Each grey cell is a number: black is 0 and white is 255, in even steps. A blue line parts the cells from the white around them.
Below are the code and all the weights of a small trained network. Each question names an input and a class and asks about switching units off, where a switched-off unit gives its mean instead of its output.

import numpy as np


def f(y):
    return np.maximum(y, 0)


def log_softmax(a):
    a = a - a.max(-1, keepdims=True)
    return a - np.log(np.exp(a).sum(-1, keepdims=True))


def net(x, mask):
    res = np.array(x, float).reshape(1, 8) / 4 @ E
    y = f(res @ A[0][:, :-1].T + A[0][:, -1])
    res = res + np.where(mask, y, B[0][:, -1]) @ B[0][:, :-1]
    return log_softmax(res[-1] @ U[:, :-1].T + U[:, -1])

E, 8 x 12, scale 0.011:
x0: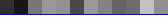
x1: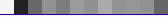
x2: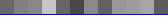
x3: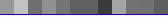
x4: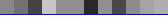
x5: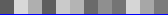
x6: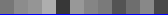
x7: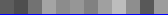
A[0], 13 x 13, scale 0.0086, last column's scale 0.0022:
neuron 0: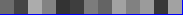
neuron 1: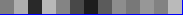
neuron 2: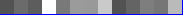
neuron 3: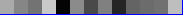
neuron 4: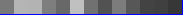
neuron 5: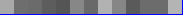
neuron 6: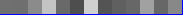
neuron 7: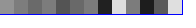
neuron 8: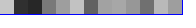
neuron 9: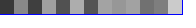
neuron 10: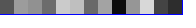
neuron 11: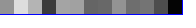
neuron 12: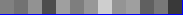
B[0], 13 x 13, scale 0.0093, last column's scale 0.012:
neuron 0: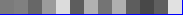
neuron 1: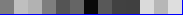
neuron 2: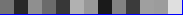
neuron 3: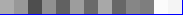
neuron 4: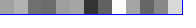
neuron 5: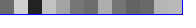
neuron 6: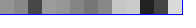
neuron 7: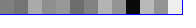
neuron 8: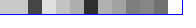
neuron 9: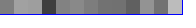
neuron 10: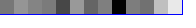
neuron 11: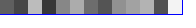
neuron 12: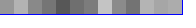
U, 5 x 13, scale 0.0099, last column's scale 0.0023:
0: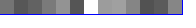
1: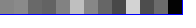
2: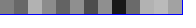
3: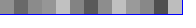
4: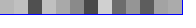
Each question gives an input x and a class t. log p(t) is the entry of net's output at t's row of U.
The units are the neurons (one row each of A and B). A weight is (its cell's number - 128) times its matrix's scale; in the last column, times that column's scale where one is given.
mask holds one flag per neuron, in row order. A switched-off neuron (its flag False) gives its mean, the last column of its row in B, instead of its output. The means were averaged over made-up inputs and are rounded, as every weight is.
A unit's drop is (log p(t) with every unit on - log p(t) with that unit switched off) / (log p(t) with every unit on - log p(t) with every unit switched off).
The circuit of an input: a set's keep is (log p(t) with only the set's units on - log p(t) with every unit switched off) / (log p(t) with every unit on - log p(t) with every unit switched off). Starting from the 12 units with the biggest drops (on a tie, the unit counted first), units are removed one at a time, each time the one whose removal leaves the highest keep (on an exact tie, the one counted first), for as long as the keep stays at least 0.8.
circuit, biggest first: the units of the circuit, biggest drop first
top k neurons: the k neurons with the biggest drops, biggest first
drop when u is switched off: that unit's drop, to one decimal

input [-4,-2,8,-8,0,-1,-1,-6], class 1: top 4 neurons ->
(neuron 8; neuron 7; neuron 1; neuron 5)
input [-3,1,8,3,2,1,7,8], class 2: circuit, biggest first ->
(neuron 2)
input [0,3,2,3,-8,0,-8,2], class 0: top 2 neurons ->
(neuron 1; neuron 4)
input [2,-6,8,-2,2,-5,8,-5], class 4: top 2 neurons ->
(neuron 6; neuron 3)
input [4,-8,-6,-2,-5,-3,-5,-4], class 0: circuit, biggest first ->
(neuron 1; neuron 8)
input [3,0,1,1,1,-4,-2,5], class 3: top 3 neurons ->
(neuron 3; neuron 10; neuron 2)
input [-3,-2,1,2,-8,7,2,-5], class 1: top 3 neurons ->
(neuron 10; neuron 8; neuron 0)
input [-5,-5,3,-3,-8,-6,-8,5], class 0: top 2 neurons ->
(neuron 8; neuron 1)
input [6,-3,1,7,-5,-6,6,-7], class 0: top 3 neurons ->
(neuron 0; neuron 8; neuron 10)
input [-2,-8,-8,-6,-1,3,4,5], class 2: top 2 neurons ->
(neuron 6; neuron 10)
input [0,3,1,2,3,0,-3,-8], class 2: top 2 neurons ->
(neuron 8; neuron 6)
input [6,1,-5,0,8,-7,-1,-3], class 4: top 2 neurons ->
(neuron 8; neuron 11)
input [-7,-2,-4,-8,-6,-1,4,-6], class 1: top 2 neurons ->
(neuron 11; neuron 8)
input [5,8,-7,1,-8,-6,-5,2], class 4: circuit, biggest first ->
(neuron 8)
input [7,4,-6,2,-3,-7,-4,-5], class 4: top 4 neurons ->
(neuron 8; neuron 5; neuron 11; neuron 2)
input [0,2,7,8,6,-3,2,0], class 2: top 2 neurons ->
(neuron 1; neuron 8)
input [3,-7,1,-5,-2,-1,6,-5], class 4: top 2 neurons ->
(neuron 11; neuron 6)
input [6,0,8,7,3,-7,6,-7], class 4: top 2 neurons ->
(neuron 6; neuron 3)
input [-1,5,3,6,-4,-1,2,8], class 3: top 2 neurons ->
(neuron 3; neuron 10)
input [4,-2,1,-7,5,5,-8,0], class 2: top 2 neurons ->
(neuron 10; neuron 6)
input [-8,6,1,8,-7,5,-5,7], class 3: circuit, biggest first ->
(neuron 11)
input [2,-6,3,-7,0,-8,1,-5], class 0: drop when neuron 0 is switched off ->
0.0
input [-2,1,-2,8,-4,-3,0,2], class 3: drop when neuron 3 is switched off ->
0.1
